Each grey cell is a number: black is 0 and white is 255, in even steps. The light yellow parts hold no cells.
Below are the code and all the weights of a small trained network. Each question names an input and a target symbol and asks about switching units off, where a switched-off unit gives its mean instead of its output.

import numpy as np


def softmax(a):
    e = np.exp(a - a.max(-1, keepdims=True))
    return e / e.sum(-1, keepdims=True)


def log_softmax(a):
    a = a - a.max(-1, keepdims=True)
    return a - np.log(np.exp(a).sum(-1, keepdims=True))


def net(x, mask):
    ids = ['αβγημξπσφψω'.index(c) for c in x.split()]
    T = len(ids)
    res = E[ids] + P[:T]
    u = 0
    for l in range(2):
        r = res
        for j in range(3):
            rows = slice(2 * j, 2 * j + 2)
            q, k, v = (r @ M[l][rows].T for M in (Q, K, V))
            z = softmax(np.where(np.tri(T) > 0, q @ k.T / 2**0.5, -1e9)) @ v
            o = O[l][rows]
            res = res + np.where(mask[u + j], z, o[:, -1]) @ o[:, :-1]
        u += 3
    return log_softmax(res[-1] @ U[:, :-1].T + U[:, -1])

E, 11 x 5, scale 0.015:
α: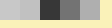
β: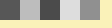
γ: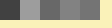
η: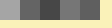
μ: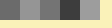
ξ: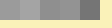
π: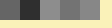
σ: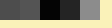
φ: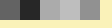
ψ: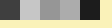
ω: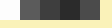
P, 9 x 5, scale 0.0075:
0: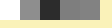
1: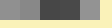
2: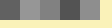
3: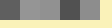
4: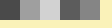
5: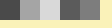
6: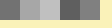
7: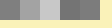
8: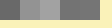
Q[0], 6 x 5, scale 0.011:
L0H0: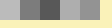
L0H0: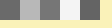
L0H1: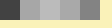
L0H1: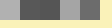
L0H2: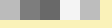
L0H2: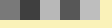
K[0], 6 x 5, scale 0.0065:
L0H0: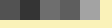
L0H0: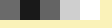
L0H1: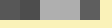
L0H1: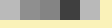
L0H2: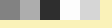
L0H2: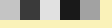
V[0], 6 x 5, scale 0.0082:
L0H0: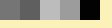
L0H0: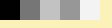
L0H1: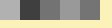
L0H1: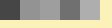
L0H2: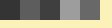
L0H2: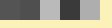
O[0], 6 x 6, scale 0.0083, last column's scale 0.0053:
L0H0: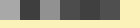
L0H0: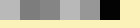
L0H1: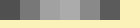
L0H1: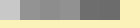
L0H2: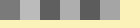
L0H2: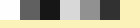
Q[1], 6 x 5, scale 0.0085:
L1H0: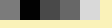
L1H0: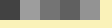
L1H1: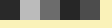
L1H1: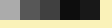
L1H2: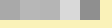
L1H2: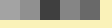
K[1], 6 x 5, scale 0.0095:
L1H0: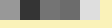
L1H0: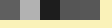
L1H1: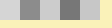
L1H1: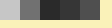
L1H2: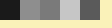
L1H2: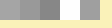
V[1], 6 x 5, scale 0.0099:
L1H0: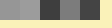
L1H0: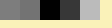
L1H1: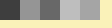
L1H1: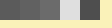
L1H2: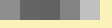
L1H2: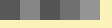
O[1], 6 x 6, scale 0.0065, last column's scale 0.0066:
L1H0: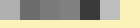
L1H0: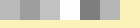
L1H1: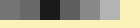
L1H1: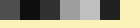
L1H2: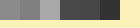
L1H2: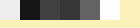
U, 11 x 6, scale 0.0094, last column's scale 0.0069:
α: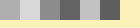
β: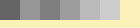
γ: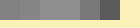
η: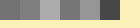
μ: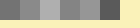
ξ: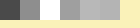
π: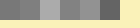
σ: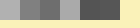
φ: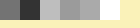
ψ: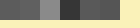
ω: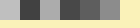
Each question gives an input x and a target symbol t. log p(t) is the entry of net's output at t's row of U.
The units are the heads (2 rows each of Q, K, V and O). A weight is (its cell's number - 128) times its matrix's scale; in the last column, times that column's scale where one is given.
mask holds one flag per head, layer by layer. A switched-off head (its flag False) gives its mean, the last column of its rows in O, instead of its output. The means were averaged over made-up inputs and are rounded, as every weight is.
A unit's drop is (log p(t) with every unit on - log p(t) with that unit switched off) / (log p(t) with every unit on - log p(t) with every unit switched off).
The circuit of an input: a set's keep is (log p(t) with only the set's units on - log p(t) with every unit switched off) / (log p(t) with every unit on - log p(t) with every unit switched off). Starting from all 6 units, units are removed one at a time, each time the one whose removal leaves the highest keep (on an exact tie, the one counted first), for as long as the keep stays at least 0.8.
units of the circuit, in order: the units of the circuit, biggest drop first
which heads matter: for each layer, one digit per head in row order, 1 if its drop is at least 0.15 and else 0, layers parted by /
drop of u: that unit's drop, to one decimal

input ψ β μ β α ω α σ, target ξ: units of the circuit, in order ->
(L1H1; L1H0; L1H2)
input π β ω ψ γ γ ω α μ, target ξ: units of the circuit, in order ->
(L1H1; L1H2)
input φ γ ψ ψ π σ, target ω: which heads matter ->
100 / 000
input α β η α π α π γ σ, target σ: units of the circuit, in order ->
(L0H2; L1H0)
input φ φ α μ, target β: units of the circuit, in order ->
(L0H0; L1H1; L0H1)
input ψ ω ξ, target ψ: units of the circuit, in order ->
(L1H0; L0H2)
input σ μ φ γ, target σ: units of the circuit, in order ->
(L1H0; L0H2)
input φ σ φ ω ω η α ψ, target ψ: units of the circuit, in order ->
(L1H0)
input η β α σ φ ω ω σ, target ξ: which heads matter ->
000 / 110
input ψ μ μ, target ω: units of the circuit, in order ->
(L0H0; L0H2)
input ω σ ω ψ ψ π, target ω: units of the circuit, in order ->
(L0H0; L0H1)
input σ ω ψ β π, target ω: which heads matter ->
111 / 001
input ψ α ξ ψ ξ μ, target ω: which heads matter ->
100 / 000
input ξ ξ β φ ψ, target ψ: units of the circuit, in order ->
(L1H0)
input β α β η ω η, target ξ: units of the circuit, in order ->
(L1H1; L0H2; L1H2)
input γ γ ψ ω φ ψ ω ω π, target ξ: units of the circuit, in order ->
(L1H1; L1H2)
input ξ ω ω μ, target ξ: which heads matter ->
001 / 110
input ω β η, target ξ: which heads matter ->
001 / 110
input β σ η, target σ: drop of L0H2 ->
0.2
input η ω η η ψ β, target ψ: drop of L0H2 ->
0.2
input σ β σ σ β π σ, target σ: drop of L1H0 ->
0.3
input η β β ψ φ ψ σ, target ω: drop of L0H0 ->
0.9
